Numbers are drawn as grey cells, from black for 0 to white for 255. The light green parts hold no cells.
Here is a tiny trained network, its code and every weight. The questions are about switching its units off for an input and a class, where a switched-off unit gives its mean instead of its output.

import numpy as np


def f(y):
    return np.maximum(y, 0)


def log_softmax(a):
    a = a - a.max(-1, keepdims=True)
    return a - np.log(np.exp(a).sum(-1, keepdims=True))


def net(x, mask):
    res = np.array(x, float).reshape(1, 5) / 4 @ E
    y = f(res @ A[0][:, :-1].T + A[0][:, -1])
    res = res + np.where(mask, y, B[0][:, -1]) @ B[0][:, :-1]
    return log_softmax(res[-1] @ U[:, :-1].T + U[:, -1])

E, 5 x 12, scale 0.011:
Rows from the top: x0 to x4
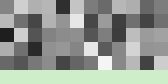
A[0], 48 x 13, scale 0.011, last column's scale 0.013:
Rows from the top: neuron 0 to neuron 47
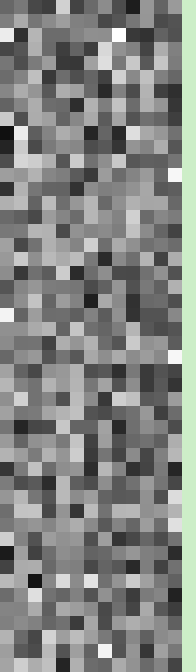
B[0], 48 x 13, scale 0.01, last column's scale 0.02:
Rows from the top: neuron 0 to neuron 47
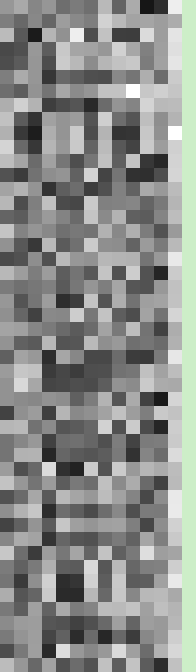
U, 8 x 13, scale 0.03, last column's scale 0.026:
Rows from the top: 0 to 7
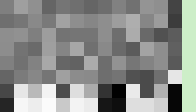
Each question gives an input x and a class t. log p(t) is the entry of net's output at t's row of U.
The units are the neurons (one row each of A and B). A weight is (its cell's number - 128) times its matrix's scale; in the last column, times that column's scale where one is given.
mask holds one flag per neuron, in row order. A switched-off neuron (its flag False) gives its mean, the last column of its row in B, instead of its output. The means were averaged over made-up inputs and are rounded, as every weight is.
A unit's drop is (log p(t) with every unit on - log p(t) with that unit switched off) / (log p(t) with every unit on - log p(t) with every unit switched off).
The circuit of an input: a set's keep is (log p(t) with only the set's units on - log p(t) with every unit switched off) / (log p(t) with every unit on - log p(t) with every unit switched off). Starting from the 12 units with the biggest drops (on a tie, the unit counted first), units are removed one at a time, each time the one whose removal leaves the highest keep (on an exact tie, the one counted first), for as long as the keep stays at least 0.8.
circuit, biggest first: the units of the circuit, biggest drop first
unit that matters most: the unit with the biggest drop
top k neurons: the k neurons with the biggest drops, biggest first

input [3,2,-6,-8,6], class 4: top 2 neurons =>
[neuron 33; neuron 21]
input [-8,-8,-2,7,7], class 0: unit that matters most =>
neuron 7
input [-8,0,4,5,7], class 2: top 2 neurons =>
[neuron 30; neuron 19]
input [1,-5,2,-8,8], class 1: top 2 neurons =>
[neuron 3; neuron 4]
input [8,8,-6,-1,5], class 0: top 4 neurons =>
[neuron 32; neuron 27; neuron 46; neuron 45]
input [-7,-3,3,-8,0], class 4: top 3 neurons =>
[neuron 33; neuron 21; neuron 40]
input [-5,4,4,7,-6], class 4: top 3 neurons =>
[neuron 41; neuron 24; neuron 4]
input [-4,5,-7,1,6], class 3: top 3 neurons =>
[neuron 2; neuron 22; neuron 18]
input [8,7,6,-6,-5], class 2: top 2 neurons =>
[neuron 11; neuron 47]
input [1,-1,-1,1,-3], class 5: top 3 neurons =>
[neuron 4; neuron 3; neuron 46]
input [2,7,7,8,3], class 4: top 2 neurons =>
[neuron 41; neuron 14]
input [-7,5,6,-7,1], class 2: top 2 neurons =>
[neuron 30; neuron 0]
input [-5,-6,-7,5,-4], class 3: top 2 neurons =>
[neuron 2; neuron 22]
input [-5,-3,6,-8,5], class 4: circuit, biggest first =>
[neuron 33]
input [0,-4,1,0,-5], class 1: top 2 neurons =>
[neuron 6; neuron 32]
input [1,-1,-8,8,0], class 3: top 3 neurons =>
[neuron 2; neuron 8; neuron 22]
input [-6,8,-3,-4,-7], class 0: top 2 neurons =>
[neuron 26; neuron 38]
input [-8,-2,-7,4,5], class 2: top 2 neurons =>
[neuron 19; neuron 30]
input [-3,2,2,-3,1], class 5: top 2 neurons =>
[neuron 11; neuron 47]
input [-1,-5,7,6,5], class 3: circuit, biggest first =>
[neuron 9]
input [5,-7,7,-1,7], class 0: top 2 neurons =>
[neuron 36; neuron 13]
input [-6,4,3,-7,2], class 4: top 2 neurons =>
[neuron 33; neuron 21]
